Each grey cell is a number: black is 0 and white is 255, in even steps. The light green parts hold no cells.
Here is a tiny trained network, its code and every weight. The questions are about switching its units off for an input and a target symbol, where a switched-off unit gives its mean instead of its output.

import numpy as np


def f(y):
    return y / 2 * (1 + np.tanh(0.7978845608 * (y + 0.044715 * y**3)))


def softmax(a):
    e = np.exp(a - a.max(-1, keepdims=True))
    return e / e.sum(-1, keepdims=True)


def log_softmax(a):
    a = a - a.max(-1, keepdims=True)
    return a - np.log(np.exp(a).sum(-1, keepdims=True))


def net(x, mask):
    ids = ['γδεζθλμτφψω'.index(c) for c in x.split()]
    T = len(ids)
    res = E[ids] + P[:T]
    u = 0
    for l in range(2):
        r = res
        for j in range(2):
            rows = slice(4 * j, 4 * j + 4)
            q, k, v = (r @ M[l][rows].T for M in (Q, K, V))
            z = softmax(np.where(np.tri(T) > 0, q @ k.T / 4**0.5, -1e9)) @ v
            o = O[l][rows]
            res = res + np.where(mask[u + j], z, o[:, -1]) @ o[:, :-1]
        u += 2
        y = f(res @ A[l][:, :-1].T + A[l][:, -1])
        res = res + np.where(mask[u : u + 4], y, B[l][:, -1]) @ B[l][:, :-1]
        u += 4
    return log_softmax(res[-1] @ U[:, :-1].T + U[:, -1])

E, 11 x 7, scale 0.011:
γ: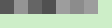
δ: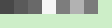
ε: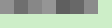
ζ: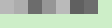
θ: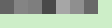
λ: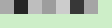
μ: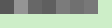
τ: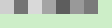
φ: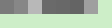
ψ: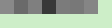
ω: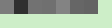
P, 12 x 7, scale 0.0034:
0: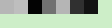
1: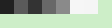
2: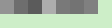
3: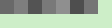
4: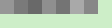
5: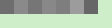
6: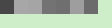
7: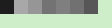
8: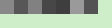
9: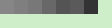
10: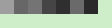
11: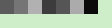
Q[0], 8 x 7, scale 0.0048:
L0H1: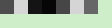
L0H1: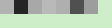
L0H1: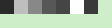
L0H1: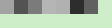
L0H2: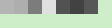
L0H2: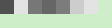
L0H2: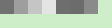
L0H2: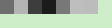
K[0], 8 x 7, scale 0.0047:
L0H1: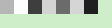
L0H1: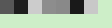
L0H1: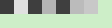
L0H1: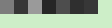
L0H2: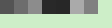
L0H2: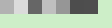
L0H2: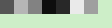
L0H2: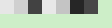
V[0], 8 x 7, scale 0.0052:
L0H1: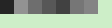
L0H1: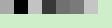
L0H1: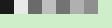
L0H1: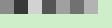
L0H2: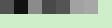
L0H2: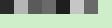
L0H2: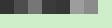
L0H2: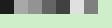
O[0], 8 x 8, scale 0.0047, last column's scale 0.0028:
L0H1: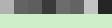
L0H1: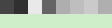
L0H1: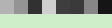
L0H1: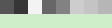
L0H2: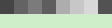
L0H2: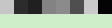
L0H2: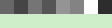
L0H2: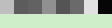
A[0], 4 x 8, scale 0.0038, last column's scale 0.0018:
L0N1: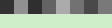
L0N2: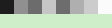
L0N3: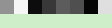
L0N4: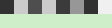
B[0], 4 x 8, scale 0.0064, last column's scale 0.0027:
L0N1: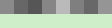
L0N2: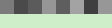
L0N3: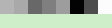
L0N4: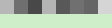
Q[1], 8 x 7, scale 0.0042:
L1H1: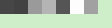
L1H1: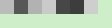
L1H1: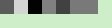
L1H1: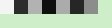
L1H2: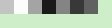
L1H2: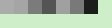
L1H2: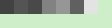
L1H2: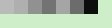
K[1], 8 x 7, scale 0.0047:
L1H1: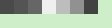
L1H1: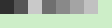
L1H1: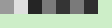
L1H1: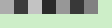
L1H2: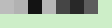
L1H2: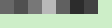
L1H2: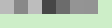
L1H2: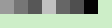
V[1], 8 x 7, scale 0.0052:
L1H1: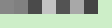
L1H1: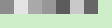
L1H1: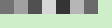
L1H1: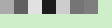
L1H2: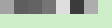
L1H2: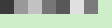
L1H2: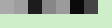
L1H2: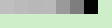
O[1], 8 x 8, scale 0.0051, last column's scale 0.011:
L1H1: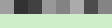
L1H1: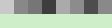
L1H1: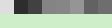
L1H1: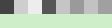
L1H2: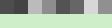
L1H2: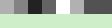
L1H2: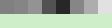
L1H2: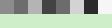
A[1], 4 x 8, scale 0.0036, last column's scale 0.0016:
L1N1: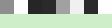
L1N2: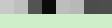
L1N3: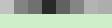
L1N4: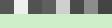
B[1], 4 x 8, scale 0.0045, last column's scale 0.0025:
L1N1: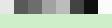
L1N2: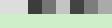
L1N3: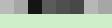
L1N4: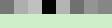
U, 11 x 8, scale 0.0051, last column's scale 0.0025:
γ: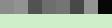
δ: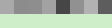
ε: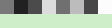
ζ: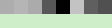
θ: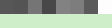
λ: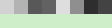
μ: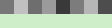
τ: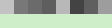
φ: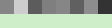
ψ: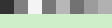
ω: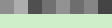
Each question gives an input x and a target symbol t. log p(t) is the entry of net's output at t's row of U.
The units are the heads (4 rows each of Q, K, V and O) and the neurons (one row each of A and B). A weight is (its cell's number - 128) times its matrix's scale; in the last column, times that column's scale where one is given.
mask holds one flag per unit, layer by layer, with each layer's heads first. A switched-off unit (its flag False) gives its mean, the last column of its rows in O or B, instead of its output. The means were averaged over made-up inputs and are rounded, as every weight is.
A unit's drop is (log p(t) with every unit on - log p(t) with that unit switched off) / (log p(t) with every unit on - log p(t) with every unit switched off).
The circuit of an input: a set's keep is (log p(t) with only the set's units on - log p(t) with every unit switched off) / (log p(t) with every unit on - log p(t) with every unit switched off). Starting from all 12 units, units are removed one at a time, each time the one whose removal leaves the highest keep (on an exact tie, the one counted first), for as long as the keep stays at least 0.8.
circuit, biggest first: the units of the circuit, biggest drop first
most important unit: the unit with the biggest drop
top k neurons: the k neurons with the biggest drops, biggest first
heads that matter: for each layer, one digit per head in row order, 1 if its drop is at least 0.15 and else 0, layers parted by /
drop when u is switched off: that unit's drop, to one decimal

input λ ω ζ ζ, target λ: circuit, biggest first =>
L1H2, L0H2, L0H1, L1N1
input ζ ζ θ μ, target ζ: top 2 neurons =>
L0N3, L0N4
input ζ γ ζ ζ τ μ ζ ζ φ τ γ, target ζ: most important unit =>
L1H2
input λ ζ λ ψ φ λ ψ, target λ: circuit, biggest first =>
L1H2, L0H2, L1N1, L0H1
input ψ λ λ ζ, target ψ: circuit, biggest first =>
L1H1, L0H1
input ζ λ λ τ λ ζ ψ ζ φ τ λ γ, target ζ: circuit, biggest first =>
L1H2, L0H1, L0H2, L0N3
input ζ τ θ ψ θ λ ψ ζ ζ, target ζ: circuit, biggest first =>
L1H2, L0H1, L0N3, L0H2
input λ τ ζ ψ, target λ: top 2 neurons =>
L1N1, L1N2
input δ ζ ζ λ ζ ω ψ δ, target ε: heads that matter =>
00 / 10
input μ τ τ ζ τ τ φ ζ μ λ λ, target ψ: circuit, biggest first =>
L0H1, L1H1
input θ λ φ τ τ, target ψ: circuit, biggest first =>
L0H1, L1H1, L0N4
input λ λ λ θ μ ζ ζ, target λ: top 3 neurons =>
L1N1, L1N2, L0N3
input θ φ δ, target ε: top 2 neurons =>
L0N2, L0N3
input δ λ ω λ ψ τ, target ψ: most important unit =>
L0H1
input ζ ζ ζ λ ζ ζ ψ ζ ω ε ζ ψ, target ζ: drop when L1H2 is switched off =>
1.3
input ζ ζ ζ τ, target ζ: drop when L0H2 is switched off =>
0.3
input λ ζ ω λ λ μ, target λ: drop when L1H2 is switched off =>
0.7
